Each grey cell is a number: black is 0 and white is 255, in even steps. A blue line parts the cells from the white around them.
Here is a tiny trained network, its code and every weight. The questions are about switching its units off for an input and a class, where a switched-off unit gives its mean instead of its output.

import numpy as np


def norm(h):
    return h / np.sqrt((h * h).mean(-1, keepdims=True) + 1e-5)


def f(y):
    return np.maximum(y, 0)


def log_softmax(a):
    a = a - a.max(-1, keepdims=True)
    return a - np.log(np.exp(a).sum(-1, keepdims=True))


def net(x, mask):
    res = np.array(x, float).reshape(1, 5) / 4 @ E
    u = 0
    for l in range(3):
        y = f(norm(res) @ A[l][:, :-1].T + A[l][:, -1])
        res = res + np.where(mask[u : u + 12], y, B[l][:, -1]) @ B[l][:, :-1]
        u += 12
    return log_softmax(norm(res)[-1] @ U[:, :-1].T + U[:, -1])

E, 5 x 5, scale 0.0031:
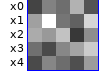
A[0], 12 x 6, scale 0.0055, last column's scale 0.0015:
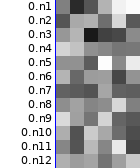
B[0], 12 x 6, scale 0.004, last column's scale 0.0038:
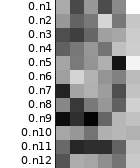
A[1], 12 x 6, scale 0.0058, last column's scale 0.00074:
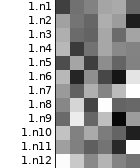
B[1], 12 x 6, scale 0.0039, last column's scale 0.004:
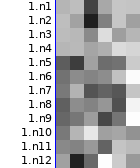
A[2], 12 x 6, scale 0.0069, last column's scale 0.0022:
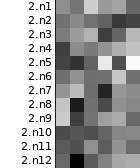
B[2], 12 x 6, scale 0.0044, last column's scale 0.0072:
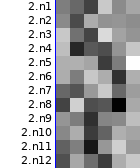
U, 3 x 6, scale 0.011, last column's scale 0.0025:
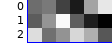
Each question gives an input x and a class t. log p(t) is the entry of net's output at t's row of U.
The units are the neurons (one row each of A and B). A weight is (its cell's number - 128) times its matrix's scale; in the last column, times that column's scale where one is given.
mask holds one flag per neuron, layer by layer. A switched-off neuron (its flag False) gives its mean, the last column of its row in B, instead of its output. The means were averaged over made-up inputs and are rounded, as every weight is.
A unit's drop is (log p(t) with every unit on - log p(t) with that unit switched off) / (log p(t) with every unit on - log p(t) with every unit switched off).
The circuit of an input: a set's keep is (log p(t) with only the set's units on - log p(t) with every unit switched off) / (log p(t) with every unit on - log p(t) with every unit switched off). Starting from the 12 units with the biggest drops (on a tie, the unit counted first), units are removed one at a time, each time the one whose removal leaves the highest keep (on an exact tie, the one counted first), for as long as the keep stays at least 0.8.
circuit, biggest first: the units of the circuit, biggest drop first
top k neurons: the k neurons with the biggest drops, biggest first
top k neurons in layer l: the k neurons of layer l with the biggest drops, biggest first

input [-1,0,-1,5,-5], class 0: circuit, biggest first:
(0.n1, 2.n8)
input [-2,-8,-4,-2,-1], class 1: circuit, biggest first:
(0.n7, 2.n5)
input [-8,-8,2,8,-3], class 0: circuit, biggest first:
(2.n12)
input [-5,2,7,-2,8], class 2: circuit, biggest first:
(2.n3, 2.n7, 2.n12)
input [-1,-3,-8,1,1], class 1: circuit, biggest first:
(0.n7, 0.n9, 2.n5, 2.n9)
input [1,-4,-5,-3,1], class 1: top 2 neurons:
(0.n9, 0.n11)
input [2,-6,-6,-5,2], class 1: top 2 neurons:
(0.n9, 0.n11)
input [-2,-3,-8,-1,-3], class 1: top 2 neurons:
(0.n7, 0.n5)
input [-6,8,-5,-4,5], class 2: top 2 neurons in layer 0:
(0.n9, 0.n11)
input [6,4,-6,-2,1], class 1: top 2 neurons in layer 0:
(0.n5, 0.n11)
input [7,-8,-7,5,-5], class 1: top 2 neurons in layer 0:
(0.n7, 0.n5)
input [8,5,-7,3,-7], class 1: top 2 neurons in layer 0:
(0.n5, 0.n7)
